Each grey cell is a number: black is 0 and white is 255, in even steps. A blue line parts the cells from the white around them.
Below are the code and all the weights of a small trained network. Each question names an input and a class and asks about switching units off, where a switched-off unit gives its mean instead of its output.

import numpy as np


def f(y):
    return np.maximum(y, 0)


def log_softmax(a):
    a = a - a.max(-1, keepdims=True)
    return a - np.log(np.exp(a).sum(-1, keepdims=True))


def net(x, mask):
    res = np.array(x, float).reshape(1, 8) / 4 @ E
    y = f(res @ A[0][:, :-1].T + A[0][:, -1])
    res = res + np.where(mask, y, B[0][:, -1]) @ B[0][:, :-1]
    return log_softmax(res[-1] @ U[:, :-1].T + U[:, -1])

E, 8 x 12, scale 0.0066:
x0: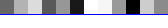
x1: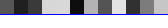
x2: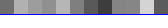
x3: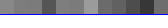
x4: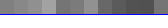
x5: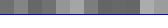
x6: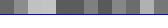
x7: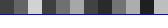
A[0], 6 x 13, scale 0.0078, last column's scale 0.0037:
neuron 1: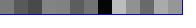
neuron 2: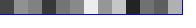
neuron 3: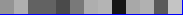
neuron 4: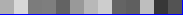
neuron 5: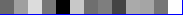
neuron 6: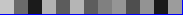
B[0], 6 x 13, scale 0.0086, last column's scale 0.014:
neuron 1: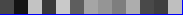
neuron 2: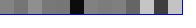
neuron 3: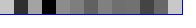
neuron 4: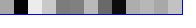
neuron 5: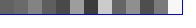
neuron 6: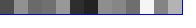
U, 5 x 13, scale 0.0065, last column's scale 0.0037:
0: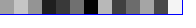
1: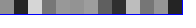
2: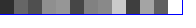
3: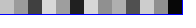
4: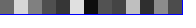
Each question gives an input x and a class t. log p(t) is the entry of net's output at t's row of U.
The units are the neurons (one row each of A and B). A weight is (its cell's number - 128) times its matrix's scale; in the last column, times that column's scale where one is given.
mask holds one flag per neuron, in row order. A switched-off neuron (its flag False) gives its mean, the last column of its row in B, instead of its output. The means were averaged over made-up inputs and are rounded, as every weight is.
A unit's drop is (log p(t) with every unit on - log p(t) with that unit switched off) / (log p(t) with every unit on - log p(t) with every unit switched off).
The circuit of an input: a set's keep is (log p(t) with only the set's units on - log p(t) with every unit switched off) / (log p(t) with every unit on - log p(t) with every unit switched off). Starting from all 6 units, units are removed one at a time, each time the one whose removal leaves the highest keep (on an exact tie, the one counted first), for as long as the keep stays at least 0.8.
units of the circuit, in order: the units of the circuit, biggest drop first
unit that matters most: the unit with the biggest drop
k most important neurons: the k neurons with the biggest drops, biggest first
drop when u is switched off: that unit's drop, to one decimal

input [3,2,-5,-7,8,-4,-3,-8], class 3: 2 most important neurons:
[neuron 5; neuron 1]
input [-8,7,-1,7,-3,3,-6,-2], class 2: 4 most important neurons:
[neuron 6; neuron 4; neuron 3; neuron 5]
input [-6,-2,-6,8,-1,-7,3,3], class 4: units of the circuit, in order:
[neuron 4; neuron 2]
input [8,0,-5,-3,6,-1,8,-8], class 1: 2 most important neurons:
[neuron 4; neuron 3]
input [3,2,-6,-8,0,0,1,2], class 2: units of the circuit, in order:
[neuron 4; neuron 5]
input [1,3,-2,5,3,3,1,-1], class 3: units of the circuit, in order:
[neuron 5; neuron 3]
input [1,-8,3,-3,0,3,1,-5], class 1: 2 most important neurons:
[neuron 4; neuron 2]
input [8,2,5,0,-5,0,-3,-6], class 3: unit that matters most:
neuron 2
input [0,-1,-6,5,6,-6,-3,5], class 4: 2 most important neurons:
[neuron 4; neuron 6]
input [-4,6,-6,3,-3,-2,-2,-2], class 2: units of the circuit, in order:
[neuron 4; neuron 3]
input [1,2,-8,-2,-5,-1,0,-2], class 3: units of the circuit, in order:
[neuron 5; neuron 1]
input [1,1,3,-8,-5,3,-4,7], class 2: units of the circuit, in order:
[neuron 4; neuron 3]
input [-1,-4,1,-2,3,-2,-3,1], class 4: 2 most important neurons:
[neuron 2; neuron 6]
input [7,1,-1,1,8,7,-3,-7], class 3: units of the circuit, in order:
[neuron 5]
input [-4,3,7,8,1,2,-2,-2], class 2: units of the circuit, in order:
[neuron 4; neuron 5]
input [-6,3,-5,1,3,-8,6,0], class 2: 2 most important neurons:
[neuron 4; neuron 3]
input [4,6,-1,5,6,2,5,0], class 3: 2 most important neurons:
[neuron 5; neuron 3]
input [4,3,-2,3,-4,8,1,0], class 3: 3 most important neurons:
[neuron 5; neuron 1; neuron 3]
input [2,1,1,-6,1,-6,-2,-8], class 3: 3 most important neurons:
[neuron 5; neuron 1; neuron 6]
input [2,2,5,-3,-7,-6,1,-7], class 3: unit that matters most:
neuron 5
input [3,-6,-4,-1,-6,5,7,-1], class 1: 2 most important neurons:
[neuron 4; neuron 6]
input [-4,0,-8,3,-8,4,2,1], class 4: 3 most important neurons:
[neuron 4; neuron 2; neuron 3]
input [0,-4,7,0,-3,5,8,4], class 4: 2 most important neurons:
[neuron 2; neuron 6]
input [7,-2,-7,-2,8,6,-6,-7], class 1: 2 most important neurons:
[neuron 4; neuron 3]
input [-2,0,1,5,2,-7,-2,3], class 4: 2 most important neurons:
[neuron 4; neuron 2]
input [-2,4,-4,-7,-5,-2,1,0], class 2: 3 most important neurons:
[neuron 4; neuron 3; neuron 5]
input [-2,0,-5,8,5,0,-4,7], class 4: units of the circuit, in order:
[neuron 4]
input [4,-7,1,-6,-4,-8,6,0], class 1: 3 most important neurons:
[neuron 4; neuron 6; neuron 2]
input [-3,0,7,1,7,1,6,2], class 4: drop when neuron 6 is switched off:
0.1
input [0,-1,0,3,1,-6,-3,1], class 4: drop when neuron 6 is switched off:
0.3
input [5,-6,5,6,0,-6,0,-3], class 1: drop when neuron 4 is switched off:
1.5
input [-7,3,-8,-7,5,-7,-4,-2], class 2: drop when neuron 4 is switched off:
0.3
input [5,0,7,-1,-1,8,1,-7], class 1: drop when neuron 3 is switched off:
0.2
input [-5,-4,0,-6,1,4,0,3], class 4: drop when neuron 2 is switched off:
0.4
